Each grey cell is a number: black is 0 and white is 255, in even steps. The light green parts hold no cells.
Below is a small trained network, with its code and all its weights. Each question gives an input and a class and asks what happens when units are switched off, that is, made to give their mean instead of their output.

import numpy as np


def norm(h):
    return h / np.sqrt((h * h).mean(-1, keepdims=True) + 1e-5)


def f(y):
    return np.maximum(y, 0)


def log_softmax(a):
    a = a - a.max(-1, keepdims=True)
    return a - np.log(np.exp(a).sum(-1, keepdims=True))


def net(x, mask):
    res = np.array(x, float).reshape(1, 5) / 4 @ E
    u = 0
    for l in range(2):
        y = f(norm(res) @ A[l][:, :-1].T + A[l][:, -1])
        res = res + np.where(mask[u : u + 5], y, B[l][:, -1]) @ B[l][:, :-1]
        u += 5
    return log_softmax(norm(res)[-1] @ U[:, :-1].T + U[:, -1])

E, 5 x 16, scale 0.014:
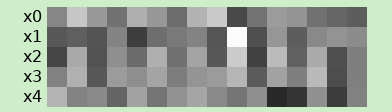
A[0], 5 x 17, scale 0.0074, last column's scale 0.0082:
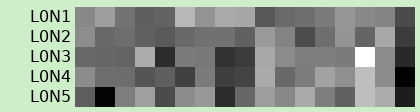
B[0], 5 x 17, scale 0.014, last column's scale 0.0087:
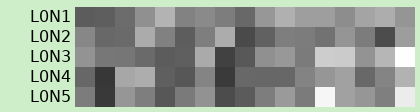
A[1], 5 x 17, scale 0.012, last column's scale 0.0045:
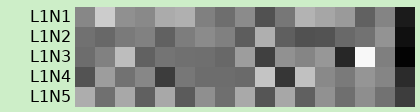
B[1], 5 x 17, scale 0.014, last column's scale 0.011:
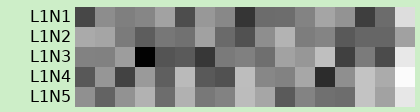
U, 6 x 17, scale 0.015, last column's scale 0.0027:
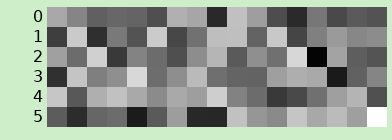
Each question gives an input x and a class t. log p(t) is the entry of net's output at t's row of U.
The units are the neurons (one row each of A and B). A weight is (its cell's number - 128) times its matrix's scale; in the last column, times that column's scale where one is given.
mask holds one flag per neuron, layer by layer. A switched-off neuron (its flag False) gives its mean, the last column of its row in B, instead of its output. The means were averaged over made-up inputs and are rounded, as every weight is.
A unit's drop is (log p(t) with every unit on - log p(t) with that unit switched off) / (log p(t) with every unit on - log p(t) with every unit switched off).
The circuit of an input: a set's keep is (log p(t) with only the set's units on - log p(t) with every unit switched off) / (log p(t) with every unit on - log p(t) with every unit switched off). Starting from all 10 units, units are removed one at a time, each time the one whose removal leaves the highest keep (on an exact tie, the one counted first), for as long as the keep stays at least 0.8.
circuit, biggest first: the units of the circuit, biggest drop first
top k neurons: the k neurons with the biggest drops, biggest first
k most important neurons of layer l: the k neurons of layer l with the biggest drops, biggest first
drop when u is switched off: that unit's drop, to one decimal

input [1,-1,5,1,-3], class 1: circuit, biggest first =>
[L1N4]
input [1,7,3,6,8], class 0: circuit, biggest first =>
[L1N2; L0N3]
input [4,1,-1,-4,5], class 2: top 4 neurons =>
[L0N3; L1N4; L1N3; L0N2]
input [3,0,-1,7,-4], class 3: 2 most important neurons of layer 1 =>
[L1N1; L1N5]
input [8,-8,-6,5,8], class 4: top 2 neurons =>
[L1N5; L1N3]
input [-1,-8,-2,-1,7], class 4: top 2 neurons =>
[L1N5; L0N5]
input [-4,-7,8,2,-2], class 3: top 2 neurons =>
[L1N1; L1N5]
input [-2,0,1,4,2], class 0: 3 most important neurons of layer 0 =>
[L0N5; L0N3; L0N2]
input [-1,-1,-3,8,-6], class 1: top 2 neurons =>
[L1N4; L0N5]
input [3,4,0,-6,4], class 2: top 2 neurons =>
[L0N3; L1N1]
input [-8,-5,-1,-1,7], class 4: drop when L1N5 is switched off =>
0.1
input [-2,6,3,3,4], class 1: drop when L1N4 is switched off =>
0.4
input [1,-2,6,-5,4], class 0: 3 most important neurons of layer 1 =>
[L1N4; L1N1; L1N3]
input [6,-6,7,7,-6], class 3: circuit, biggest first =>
[L1N1]
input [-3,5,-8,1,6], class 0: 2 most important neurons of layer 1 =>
[L1N2; L1N4]
